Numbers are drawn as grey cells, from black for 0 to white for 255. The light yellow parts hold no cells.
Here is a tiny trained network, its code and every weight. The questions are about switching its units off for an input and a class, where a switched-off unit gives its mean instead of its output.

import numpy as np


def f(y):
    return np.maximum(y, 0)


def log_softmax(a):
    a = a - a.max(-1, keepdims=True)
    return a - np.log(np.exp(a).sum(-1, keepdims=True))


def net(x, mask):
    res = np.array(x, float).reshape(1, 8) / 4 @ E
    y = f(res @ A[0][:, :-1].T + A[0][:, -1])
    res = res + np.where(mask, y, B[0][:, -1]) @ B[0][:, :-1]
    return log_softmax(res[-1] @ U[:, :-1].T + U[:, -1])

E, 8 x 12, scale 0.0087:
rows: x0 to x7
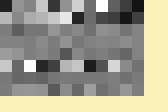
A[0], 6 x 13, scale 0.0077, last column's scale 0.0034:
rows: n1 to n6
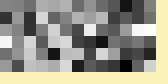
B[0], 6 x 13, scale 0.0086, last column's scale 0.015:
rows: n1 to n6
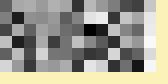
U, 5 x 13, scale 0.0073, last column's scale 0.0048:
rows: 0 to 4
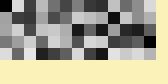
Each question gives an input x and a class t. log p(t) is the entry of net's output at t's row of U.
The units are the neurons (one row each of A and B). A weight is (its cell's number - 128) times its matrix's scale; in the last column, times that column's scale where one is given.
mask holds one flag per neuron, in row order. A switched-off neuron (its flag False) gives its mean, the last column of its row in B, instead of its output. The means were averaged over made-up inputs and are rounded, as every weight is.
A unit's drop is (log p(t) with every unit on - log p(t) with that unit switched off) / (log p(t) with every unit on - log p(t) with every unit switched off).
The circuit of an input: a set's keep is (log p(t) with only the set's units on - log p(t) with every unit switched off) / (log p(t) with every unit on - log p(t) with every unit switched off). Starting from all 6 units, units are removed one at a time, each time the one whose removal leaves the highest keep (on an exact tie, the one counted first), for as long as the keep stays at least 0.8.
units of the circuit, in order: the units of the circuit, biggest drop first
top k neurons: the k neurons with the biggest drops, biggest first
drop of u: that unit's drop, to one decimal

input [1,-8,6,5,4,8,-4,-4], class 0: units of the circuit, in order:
[n5]
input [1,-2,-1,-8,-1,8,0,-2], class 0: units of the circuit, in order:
[n5, n6]
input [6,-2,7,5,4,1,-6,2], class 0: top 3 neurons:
[n5, n4, n6]
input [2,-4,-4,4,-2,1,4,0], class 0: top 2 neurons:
[n4, n6]
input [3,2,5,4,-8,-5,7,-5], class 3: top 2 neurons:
[n4, n1]
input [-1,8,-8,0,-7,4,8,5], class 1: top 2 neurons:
[n4, n3]
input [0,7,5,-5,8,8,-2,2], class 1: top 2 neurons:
[n4, n3]
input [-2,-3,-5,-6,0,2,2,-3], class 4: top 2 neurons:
[n6, n5]
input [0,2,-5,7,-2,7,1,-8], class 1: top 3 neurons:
[n4, n3, n1]
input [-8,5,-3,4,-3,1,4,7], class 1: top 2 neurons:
[n4, n5]
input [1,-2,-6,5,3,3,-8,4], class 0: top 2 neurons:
[n6, n4]
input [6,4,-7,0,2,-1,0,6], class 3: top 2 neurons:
[n2, n3]
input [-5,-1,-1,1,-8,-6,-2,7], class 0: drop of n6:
0.2
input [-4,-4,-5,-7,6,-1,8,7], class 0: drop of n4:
0.1
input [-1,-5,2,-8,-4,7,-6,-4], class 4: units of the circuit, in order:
[n6]
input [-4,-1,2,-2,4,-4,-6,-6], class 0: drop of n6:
0.4
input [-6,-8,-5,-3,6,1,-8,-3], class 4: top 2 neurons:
[n5, n6]
